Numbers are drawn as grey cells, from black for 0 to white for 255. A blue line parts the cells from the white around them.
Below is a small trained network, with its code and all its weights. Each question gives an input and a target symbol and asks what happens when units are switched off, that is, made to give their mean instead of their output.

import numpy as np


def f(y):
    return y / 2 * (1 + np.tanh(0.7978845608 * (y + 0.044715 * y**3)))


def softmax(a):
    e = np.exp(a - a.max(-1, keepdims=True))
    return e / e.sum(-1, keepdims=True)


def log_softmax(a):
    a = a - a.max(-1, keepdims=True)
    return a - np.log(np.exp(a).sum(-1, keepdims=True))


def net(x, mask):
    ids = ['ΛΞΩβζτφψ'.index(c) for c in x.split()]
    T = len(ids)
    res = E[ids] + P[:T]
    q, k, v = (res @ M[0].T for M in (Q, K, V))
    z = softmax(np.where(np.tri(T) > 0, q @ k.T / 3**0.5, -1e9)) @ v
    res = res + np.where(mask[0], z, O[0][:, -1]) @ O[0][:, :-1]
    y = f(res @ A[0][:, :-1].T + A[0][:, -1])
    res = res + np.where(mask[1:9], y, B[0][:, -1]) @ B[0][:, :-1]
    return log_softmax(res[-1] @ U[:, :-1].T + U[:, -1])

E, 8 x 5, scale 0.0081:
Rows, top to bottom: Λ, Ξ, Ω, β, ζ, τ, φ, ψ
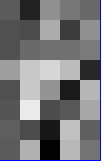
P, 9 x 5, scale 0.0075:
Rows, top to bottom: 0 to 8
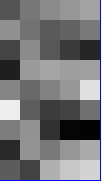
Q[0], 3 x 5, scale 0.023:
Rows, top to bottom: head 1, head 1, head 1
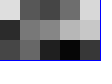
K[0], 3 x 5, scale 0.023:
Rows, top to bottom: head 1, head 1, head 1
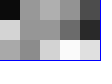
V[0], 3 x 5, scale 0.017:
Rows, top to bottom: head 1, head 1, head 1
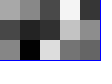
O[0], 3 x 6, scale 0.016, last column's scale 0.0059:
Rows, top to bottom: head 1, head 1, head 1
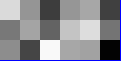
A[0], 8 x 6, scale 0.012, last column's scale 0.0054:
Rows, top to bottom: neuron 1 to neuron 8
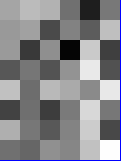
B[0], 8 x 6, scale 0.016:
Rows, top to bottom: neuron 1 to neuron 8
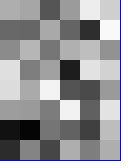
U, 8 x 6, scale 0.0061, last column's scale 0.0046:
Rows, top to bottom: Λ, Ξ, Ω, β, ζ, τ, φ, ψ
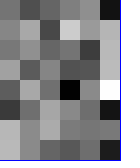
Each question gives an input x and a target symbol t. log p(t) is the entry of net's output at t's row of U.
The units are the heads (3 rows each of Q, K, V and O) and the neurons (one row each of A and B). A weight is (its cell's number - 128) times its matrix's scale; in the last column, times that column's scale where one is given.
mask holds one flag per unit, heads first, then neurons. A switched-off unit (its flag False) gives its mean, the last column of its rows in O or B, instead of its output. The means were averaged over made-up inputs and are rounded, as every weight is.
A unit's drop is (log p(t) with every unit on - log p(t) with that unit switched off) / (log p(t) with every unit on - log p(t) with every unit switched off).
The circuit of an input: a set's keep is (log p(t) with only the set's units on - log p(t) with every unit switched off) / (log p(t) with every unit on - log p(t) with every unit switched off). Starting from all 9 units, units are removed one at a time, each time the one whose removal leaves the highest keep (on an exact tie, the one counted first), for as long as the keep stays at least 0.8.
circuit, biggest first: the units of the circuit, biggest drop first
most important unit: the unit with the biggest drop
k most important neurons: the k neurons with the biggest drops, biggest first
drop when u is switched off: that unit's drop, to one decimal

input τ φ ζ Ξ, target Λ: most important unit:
neuron 7
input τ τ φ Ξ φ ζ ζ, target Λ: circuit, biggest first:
[neuron 7; head 1; neuron 6; neuron 4]
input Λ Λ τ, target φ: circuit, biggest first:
[head 1; neuron 5]
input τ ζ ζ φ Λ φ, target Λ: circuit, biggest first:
[neuron 7; head 1; neuron 4; neuron 6]
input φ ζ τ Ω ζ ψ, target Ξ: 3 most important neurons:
[neuron 2; neuron 7; neuron 5]
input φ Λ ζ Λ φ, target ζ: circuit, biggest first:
[head 1; neuron 6]
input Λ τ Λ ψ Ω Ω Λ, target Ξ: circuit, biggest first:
[head 1; neuron 2]
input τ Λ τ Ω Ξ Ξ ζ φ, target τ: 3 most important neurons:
[neuron 4; neuron 8; neuron 1]
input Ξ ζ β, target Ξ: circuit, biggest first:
[neuron 1; neuron 2; head 1]
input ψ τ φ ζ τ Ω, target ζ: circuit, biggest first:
[neuron 6; head 1]
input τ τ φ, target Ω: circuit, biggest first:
[head 1; neuron 4]
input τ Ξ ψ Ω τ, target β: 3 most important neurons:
[neuron 4; neuron 7; neuron 6]
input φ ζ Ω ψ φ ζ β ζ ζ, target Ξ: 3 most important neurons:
[neuron 3; neuron 4; neuron 1]
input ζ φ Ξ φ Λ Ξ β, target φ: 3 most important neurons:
[neuron 5; neuron 7; neuron 2]
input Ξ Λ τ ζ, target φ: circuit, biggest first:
[neuron 5; head 1]
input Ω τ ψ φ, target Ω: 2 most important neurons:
[neuron 2; neuron 4]
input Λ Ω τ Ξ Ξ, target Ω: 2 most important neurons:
[neuron 4; neuron 1]
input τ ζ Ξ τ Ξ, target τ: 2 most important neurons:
[neuron 4; neuron 1]
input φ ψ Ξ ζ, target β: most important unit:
neuron 4
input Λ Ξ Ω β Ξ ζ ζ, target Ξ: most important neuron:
[neuron 2]
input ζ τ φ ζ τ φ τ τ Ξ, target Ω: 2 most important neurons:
[neuron 4; neuron 2]
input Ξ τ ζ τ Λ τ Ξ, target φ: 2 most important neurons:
[neuron 5; neuron 7]
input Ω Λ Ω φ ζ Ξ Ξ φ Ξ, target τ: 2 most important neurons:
[neuron 4; neuron 8]
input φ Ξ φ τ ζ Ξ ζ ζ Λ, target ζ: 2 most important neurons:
[neuron 6; neuron 8]
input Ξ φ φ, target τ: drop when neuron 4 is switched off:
0.2
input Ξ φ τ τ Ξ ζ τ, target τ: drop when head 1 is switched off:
1.0
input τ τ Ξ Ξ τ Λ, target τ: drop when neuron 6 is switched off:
0.1
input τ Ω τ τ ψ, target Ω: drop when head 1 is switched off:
0.7
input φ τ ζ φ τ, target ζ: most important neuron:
[neuron 6]
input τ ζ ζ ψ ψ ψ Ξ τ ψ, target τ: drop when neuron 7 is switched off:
-0.1
